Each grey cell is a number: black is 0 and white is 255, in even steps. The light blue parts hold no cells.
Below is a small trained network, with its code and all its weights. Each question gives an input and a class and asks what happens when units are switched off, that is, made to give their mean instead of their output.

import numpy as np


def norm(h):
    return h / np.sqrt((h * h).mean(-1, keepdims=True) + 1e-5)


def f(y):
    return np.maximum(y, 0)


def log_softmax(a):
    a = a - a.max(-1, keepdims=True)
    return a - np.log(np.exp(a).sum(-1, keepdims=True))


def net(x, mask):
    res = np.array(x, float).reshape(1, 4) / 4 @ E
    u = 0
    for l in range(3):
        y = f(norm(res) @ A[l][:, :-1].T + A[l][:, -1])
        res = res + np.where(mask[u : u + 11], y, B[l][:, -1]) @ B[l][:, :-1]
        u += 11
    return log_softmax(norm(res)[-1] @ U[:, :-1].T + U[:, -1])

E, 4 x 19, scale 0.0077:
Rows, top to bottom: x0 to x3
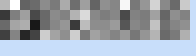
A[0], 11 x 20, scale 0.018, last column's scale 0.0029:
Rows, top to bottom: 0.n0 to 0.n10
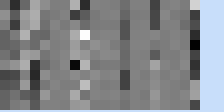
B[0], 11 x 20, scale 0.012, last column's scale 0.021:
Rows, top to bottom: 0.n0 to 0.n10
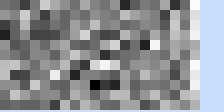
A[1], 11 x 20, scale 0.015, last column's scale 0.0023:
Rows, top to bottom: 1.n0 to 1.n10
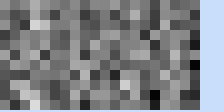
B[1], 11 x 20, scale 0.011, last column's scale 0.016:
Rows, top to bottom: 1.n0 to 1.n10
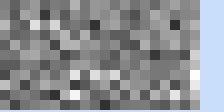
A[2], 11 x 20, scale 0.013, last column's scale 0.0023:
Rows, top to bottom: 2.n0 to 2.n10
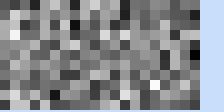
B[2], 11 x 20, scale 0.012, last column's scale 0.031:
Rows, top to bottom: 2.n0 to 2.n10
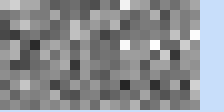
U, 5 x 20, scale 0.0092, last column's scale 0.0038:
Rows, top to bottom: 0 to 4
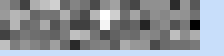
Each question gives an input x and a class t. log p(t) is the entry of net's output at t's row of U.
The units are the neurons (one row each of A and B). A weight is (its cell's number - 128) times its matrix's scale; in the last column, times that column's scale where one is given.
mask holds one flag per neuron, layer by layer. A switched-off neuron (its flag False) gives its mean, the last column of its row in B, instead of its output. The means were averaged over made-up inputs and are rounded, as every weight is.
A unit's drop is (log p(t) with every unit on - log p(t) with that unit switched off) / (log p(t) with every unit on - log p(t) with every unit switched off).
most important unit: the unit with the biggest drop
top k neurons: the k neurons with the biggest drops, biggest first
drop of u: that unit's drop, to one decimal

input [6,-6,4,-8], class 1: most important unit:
0.n6
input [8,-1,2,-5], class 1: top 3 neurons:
0.n6; 0.n8; 0.n3
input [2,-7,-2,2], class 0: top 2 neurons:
0.n3; 1.n2
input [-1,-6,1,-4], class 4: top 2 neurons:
0.n1; 2.n3
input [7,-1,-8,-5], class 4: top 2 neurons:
0.n0; 0.n9
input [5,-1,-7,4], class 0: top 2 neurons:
0.n1; 0.n3
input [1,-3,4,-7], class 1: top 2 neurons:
0.n6; 0.n8
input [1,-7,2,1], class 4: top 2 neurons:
0.n0; 0.n9
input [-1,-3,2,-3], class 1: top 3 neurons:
0.n8; 0.n6; 0.n7
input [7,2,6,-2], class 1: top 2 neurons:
0.n6; 0.n8
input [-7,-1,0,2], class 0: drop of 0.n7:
0.2
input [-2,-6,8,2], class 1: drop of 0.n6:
0.9
